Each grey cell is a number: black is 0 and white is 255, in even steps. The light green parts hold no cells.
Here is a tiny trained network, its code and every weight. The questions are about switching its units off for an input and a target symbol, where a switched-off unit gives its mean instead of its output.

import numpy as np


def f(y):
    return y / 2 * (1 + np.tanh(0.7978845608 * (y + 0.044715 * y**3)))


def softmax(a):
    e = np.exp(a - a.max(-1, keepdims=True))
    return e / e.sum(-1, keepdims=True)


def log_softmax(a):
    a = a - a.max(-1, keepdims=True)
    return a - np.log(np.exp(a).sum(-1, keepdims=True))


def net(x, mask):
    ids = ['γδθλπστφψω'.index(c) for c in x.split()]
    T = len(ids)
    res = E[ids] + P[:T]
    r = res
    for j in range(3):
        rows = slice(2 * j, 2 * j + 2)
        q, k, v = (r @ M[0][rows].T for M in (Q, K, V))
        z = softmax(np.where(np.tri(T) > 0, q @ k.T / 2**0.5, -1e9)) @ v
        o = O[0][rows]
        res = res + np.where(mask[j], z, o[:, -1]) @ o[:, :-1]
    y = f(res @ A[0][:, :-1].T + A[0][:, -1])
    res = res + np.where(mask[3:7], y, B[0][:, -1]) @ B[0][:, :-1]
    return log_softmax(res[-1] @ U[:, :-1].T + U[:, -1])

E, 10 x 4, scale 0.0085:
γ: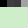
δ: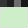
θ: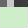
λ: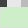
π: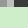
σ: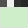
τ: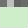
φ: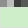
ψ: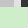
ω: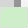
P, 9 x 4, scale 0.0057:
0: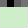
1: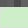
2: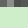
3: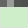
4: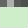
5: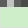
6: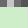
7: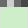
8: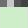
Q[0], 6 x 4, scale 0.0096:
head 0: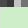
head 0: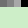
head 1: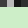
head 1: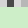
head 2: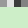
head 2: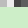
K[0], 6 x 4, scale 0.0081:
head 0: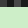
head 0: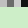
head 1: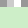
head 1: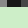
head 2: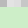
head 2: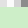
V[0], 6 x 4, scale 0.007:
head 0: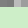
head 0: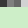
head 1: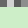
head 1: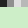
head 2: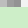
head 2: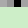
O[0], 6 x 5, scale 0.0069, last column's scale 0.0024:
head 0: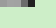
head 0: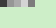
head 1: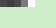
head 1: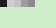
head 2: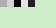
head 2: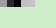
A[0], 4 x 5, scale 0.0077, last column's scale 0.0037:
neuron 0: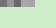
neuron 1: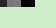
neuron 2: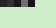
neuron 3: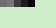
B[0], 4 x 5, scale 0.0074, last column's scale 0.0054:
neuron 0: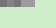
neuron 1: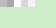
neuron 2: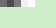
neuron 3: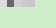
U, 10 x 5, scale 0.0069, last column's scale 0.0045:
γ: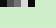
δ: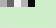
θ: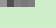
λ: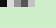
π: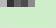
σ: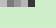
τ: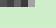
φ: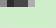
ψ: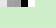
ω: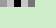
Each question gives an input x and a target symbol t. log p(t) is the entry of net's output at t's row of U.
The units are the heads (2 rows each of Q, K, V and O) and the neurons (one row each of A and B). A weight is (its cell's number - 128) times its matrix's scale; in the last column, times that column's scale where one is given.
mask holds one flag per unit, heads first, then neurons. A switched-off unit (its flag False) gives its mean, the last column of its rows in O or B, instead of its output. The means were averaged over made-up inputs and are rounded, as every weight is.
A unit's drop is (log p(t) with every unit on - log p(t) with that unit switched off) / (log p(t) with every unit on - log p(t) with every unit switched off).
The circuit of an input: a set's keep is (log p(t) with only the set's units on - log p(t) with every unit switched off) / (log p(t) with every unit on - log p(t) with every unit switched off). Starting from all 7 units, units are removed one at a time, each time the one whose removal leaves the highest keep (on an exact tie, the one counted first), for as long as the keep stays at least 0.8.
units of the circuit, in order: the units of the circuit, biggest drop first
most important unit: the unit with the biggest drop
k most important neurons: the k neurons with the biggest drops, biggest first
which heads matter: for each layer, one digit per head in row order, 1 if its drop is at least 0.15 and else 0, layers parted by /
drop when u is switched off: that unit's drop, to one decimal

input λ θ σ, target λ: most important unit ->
head 1
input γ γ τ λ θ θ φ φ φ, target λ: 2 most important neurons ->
neuron 2; neuron 3
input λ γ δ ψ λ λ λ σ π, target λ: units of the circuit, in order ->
head 1; head 2
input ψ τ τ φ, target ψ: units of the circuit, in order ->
neuron 2; head 2; head 1
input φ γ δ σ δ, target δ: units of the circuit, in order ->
neuron 1; head 2
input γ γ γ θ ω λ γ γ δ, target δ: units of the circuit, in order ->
neuron 1; head 2; neuron 3
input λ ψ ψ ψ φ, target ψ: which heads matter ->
101
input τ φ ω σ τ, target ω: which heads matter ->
001
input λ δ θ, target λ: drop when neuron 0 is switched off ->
0.0
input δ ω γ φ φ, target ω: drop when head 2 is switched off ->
1.1
